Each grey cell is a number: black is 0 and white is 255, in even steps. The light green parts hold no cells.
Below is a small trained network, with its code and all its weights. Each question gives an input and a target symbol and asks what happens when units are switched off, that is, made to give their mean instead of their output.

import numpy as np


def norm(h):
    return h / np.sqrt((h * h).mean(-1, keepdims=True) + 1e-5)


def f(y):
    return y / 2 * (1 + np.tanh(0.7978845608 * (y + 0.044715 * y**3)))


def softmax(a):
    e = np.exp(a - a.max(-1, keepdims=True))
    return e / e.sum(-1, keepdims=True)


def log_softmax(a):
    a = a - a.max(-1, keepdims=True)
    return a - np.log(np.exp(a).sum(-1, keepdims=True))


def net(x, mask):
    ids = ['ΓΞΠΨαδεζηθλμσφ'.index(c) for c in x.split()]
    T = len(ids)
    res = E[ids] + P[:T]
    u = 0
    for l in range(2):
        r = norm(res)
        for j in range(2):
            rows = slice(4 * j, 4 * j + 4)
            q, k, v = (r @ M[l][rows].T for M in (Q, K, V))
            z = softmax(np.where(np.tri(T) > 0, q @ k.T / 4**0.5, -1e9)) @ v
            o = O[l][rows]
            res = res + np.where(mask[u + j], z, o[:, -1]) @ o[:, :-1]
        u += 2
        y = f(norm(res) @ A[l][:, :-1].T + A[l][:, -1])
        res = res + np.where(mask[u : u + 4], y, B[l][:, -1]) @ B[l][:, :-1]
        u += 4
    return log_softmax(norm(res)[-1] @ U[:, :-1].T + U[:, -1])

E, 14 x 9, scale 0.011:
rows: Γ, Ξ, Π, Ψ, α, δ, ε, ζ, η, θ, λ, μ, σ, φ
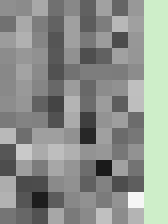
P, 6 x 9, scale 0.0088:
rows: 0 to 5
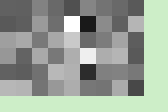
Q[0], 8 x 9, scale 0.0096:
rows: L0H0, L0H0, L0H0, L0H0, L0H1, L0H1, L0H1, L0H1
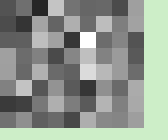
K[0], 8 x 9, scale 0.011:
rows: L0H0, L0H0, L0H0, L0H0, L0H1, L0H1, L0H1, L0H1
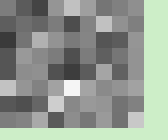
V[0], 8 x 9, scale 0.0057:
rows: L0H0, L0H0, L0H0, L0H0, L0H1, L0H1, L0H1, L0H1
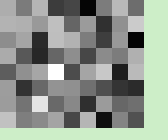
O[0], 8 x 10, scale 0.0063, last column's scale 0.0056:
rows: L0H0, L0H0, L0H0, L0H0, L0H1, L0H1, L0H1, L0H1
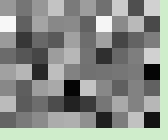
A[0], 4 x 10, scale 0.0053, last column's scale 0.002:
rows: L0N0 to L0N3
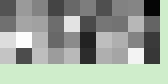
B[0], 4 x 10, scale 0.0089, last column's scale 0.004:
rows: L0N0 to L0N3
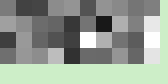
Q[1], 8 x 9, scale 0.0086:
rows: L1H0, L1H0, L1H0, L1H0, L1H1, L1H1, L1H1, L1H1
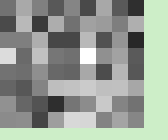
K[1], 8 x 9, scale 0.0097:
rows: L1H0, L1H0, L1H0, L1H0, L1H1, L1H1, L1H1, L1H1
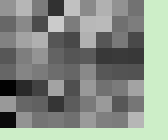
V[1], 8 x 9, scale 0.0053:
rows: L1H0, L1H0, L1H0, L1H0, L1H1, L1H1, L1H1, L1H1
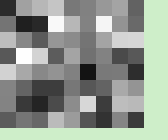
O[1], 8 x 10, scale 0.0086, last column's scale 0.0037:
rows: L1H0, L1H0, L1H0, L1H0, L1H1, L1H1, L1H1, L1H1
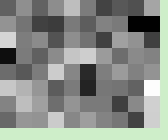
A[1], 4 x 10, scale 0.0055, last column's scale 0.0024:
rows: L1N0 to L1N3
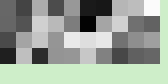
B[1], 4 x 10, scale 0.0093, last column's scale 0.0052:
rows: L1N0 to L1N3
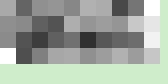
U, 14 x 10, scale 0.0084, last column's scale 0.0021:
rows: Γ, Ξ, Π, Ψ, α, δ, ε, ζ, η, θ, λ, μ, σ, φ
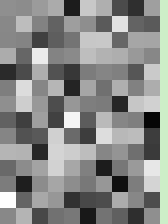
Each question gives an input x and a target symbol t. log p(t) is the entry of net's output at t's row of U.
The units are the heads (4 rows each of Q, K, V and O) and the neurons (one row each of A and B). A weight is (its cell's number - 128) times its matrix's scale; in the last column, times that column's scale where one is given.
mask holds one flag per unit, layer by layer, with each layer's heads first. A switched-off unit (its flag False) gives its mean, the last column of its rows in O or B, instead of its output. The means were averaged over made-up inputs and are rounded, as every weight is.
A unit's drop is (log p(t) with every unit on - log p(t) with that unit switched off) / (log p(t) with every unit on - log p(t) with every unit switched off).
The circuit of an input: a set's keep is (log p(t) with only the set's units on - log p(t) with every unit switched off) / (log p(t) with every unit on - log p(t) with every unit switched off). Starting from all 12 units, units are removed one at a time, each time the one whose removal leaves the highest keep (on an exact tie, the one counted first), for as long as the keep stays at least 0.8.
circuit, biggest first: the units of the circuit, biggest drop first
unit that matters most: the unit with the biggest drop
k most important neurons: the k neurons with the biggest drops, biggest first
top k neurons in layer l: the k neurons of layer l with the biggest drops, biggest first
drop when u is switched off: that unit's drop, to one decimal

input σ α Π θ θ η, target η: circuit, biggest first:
[L1H1; L1H0]
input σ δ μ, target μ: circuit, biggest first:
[L0H1; L0H0]
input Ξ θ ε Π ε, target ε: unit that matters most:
L1H1
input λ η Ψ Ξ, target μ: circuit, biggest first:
[L0H1; L1N2; L0H0]
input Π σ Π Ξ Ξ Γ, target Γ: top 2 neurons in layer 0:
[L0N2; L0N0]
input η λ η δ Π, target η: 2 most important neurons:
[L1N3; L1N0]
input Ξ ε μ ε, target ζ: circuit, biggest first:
[L0H1; L1N2]
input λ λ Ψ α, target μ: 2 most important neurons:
[L1N2; L0N2]
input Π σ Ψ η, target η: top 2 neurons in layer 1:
[L1N2; L1N0]
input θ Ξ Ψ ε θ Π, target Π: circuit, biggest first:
[L0N2; L1H1; L0H0]
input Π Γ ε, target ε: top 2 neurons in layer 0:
[L0N1; L0N2]
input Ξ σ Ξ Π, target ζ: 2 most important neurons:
[L0N2; L1N2]
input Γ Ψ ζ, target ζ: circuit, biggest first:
[L0H1; L0H0; L1N1; L1H0]
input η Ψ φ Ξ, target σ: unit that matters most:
L0H1
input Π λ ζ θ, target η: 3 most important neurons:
[L0N2; L1N2; L0N1]
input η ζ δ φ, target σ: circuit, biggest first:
[L0H1; L1H0]
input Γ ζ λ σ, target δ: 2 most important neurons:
[L1N3; L1N2]
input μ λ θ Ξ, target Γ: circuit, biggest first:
[L0H1; L1H0]
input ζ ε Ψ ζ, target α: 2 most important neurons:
[L1N3; L0N1]
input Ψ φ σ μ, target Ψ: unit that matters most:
L0H1
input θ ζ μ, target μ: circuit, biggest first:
[L0H0; L0H1]
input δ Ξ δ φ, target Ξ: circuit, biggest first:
[L0H0; L0H1; L1N0]
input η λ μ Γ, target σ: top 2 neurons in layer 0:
[L0N2; L0N3]
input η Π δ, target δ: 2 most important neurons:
[L0N2; L0N3]
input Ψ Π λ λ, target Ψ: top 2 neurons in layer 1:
[L1N0; L1N1]
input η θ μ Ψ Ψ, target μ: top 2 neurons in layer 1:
[L1N0; L1N3]
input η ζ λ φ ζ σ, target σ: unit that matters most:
L1H0
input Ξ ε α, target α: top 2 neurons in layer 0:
[L0N2; L0N3]
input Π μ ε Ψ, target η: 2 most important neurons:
[L0N1; L0N2]
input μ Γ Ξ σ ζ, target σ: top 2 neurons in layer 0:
[L0N1; L0N3]
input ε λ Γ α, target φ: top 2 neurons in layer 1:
[L1N2; L1N0]
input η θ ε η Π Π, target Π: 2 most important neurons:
[L0N2; L1N3]
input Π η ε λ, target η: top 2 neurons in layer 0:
[L0N1; L0N2]
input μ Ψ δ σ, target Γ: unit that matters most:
L0H1
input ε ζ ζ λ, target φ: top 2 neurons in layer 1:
[L1N2; L1N0]
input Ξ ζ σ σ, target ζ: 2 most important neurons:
[L0N1; L0N2]
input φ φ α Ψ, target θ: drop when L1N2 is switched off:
0.0
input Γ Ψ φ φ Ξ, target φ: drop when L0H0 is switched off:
0.1
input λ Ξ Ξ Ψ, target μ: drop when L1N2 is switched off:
0.4
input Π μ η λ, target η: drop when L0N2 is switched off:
0.3
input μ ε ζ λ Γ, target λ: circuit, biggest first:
[L0H1]
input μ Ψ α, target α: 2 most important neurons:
[L0N2; L1N2]
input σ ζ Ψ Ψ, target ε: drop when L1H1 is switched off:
0.6
